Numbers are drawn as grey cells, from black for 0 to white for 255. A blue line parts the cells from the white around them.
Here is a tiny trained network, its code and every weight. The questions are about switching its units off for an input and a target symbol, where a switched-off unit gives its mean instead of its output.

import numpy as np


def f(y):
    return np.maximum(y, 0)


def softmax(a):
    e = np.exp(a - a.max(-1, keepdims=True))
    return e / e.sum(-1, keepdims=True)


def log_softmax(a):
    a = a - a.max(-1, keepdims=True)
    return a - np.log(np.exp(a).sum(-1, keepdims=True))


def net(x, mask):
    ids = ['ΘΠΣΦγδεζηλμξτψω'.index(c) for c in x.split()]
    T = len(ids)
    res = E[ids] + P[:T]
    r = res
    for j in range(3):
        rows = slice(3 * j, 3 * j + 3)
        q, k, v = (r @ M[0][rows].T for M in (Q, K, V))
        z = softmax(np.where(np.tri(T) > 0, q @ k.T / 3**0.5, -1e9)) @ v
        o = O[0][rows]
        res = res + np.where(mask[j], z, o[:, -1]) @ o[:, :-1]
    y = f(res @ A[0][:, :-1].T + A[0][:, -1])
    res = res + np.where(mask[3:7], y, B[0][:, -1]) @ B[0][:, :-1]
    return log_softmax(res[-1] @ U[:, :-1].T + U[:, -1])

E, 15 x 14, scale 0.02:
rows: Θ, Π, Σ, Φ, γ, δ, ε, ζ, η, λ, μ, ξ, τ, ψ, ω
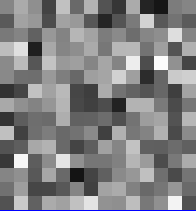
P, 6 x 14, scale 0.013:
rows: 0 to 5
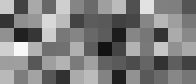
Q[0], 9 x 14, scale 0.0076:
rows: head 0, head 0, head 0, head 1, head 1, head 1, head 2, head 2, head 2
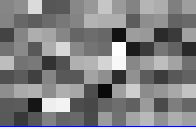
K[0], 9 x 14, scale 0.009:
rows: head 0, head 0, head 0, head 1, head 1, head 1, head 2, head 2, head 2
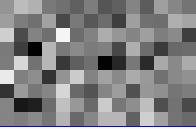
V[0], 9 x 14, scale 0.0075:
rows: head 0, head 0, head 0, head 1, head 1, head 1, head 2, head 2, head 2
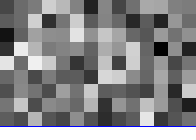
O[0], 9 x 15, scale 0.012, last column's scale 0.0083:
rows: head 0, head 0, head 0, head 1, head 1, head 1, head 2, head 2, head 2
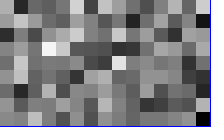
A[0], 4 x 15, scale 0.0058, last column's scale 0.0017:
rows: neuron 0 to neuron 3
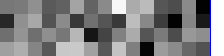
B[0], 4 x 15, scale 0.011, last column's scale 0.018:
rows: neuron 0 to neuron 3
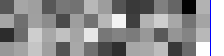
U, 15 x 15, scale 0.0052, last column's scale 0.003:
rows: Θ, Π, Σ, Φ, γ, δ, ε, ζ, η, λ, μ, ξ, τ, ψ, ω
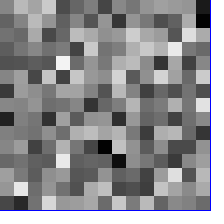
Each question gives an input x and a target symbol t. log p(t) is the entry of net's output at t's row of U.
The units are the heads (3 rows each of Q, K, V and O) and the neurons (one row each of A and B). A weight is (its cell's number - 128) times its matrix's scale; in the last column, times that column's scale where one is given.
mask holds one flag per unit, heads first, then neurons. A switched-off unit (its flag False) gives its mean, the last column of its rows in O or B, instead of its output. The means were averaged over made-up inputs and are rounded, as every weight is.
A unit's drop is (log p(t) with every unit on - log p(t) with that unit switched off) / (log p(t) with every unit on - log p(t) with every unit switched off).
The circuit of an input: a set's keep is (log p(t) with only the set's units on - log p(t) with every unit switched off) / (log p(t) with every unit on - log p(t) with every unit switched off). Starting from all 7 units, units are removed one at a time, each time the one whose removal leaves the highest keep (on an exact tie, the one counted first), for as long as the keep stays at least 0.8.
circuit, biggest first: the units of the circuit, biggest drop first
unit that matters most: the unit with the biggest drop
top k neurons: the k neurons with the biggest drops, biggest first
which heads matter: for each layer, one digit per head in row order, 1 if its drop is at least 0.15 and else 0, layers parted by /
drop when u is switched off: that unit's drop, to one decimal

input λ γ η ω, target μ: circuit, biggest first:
[head 1; head 2]
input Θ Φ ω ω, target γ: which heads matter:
101
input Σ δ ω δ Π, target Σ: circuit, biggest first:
[head 1]
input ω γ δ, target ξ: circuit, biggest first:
[head 2; head 1]
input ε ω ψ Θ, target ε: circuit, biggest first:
[head 0; neuron 2]
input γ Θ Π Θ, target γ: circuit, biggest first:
[head 0; head 2; neuron 3]
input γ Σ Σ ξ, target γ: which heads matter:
100
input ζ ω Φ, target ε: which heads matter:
011
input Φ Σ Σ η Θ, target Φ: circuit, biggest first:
[head 0; neuron 1]
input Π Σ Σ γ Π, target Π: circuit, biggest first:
[head 0; head 2; head 1]
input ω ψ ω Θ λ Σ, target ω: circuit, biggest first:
[head 2; head 1]
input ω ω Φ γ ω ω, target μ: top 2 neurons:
[neuron 3; neuron 2]
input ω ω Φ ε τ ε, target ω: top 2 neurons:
[neuron 1; neuron 3]
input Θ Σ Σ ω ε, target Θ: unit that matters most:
head 0
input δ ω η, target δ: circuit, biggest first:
[neuron 1; head 0]
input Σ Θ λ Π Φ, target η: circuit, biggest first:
[head 1; neuron 0]
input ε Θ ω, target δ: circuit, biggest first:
[head 2; head 0]
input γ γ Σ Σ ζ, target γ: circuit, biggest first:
[head 0; neuron 3]
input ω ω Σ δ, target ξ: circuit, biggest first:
[head 1; head 2]
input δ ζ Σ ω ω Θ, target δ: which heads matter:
100
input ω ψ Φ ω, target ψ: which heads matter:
010
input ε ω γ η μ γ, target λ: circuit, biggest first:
[head 2; head 1; neuron 0; neuron 3]
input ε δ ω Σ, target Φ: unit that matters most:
head 2
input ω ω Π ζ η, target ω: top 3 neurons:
[neuron 1; neuron 3; neuron 2]
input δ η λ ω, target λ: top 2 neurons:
[neuron 0; neuron 3]
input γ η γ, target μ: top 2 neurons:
[neuron 3; neuron 1]
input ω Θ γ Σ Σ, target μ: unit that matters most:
head 1
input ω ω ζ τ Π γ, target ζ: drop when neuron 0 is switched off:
0.1
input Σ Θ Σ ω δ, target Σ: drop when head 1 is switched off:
0.6
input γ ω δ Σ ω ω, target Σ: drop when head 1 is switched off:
0.7
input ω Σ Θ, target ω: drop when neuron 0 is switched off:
0.0
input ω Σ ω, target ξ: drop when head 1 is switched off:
0.2
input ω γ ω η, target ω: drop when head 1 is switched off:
0.1
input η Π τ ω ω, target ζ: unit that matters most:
head 0
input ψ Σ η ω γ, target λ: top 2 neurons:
[neuron 0; neuron 3]
